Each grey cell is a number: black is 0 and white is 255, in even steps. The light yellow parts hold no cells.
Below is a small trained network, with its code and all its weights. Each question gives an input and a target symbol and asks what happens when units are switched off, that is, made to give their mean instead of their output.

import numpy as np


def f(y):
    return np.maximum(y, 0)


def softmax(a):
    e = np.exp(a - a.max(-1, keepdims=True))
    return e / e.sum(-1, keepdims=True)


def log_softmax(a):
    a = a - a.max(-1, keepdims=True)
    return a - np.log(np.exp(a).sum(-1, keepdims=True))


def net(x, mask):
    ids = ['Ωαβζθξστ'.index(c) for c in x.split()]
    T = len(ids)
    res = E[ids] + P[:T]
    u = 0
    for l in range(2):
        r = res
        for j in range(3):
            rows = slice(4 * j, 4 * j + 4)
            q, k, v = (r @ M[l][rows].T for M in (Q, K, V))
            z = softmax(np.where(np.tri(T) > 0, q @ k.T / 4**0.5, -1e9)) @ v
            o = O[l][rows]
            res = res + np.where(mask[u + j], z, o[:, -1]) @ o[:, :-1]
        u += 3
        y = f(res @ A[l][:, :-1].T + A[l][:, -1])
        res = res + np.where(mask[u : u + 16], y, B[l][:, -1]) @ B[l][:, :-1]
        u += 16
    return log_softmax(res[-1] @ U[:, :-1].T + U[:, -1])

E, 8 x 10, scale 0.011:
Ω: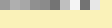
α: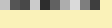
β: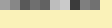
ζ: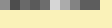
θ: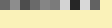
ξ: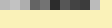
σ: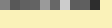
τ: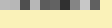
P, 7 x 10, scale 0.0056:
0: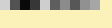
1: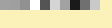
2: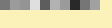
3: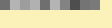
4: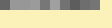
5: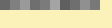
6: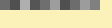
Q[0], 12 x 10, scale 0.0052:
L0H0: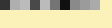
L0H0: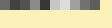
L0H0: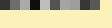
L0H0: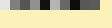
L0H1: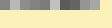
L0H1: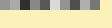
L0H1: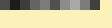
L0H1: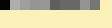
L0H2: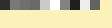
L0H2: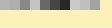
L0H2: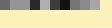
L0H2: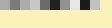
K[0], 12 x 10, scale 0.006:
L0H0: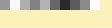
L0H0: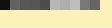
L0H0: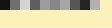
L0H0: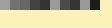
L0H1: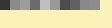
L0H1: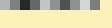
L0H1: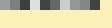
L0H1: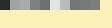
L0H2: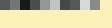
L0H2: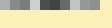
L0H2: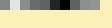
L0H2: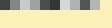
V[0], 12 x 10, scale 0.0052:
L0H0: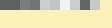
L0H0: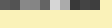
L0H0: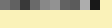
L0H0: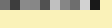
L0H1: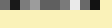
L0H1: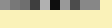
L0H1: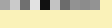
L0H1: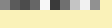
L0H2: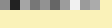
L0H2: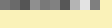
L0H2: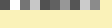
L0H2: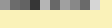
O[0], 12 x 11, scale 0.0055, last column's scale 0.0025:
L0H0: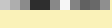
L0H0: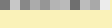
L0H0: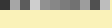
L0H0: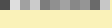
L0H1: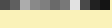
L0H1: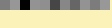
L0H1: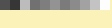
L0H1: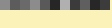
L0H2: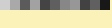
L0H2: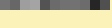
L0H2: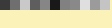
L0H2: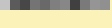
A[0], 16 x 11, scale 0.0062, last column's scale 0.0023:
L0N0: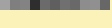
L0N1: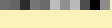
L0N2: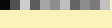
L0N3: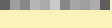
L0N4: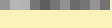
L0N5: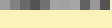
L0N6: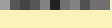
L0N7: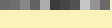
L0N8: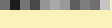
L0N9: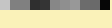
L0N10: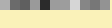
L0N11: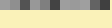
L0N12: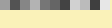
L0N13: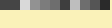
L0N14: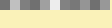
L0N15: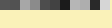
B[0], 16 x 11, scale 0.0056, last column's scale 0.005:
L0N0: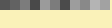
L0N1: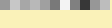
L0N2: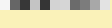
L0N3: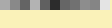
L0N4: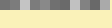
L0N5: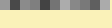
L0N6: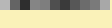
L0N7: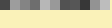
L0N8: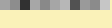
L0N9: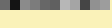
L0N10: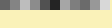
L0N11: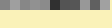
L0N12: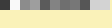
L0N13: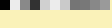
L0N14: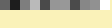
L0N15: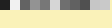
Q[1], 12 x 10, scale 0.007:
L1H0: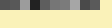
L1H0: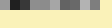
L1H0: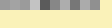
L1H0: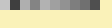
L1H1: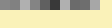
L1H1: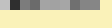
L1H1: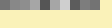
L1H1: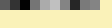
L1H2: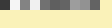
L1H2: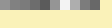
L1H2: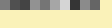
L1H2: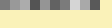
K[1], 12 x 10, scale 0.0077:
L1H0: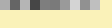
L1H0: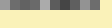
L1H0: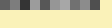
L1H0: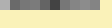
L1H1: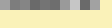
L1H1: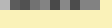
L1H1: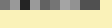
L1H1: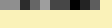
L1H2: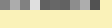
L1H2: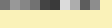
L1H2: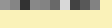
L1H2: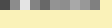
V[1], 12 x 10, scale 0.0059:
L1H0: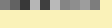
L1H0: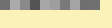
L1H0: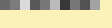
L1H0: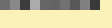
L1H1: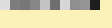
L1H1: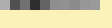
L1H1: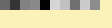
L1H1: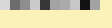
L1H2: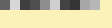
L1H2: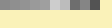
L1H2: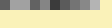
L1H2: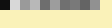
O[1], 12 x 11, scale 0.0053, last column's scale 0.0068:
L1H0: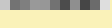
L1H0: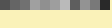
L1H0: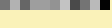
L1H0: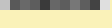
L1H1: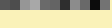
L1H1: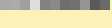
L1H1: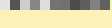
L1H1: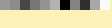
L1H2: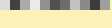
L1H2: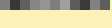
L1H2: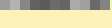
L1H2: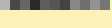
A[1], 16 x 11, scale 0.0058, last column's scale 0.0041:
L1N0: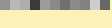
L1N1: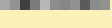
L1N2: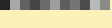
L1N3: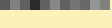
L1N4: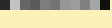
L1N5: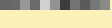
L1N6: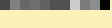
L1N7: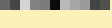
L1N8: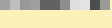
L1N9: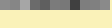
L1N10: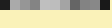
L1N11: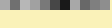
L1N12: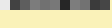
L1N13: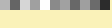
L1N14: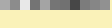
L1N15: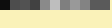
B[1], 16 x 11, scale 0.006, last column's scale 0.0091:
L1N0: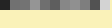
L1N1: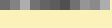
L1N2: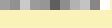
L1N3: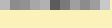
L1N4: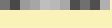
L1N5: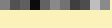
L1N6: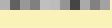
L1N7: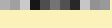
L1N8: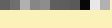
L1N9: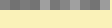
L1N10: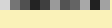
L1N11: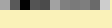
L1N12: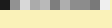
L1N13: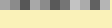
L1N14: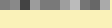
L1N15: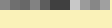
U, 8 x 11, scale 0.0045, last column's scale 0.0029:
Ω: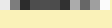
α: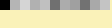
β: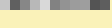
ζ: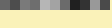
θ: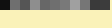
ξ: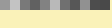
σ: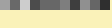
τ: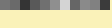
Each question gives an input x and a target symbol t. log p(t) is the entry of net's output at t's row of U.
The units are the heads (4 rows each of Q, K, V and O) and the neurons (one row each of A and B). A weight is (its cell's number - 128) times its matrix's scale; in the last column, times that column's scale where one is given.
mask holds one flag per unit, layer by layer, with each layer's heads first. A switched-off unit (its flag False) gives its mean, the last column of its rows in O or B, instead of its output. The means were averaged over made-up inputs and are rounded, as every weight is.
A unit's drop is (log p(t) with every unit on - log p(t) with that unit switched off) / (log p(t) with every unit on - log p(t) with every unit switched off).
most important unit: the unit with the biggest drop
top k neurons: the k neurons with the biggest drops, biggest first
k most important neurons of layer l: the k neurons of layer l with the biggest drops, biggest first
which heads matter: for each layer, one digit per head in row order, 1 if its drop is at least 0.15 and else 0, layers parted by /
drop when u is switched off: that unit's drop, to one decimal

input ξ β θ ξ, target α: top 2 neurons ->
[L0N7 L0N0]
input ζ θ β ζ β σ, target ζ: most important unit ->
L0H2
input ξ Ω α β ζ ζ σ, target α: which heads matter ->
110 / 011
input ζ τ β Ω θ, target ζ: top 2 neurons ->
[L0N1 L1N5]
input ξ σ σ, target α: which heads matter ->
111 / 011
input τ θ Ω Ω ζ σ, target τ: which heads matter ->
100 / 010
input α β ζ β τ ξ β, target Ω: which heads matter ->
011 / 011
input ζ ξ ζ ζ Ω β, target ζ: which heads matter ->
001 / 011
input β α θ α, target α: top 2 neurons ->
[L0N13 L0N15]
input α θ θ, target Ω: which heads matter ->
011 / 011
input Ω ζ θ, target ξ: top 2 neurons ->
[L1N10 L0N9]
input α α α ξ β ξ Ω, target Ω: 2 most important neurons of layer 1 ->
[L1N12 L1N11]
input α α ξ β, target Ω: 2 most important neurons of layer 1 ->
[L1N15 L1N3]
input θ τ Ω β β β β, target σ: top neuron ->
[L1N7]
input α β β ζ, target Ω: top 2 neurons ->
[L0N1 L1N15]
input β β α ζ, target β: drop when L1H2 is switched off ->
0.2
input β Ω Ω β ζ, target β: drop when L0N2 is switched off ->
0.0
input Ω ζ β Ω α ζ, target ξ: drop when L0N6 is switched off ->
0.1
